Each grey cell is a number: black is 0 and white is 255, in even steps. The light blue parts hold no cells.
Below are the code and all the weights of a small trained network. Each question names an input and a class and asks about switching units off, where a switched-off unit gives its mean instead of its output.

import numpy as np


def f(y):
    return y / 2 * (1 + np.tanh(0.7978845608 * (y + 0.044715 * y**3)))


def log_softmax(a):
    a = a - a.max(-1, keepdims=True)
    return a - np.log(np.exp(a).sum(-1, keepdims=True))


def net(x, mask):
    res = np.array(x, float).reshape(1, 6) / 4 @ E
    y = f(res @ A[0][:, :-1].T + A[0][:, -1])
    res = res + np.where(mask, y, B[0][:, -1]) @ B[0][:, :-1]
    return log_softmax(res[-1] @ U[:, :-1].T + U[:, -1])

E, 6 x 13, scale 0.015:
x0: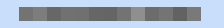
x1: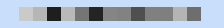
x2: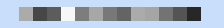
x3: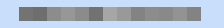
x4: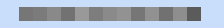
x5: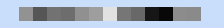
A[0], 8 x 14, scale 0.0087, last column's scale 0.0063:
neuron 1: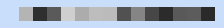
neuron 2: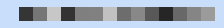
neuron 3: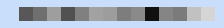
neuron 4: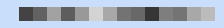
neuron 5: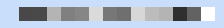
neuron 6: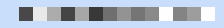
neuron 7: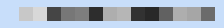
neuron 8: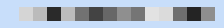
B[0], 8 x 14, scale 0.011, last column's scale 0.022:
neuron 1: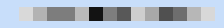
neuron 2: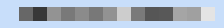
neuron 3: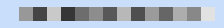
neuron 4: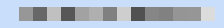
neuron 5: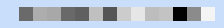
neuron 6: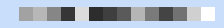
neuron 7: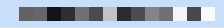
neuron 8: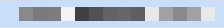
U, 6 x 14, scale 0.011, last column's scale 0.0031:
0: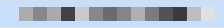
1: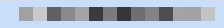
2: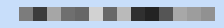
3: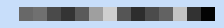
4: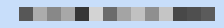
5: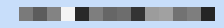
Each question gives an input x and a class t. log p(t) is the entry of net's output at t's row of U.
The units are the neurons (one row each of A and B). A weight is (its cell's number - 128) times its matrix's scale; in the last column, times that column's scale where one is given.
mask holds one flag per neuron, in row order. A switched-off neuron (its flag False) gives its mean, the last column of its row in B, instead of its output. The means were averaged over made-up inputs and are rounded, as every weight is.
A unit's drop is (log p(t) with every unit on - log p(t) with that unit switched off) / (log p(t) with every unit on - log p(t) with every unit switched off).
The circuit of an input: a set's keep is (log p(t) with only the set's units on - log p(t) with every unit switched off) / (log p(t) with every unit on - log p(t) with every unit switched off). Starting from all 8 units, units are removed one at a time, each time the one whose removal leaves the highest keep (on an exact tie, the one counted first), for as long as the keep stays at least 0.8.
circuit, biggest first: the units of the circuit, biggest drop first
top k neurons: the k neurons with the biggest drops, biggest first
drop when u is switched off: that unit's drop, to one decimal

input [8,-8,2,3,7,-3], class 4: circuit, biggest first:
neuron 5
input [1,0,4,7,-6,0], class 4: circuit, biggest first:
neuron 6; neuron 7
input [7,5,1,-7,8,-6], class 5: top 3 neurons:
neuron 8; neuron 1; neuron 7
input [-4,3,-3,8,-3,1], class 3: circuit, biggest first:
neuron 1; neuron 7
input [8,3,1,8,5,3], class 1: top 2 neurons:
neuron 1; neuron 3
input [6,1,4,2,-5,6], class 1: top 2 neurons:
neuron 5; neuron 1
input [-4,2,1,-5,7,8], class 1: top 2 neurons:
neuron 1; neuron 5
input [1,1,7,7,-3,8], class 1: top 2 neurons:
neuron 5; neuron 1
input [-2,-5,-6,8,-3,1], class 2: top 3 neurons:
neuron 1; neuron 2; neuron 3
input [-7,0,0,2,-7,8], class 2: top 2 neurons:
neuron 6; neuron 5
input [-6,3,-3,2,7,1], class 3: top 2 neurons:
neuron 1; neuron 7
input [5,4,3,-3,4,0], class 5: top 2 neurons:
neuron 6; neuron 8
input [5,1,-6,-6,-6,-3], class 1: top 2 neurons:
neuron 5; neuron 4
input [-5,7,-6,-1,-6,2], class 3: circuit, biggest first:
neuron 7
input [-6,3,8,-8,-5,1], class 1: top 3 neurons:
neuron 1; neuron 5; neuron 3
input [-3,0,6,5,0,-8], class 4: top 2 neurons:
neuron 5; neuron 7
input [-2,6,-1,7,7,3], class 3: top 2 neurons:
neuron 7; neuron 6
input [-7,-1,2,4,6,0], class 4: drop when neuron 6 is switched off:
0.6
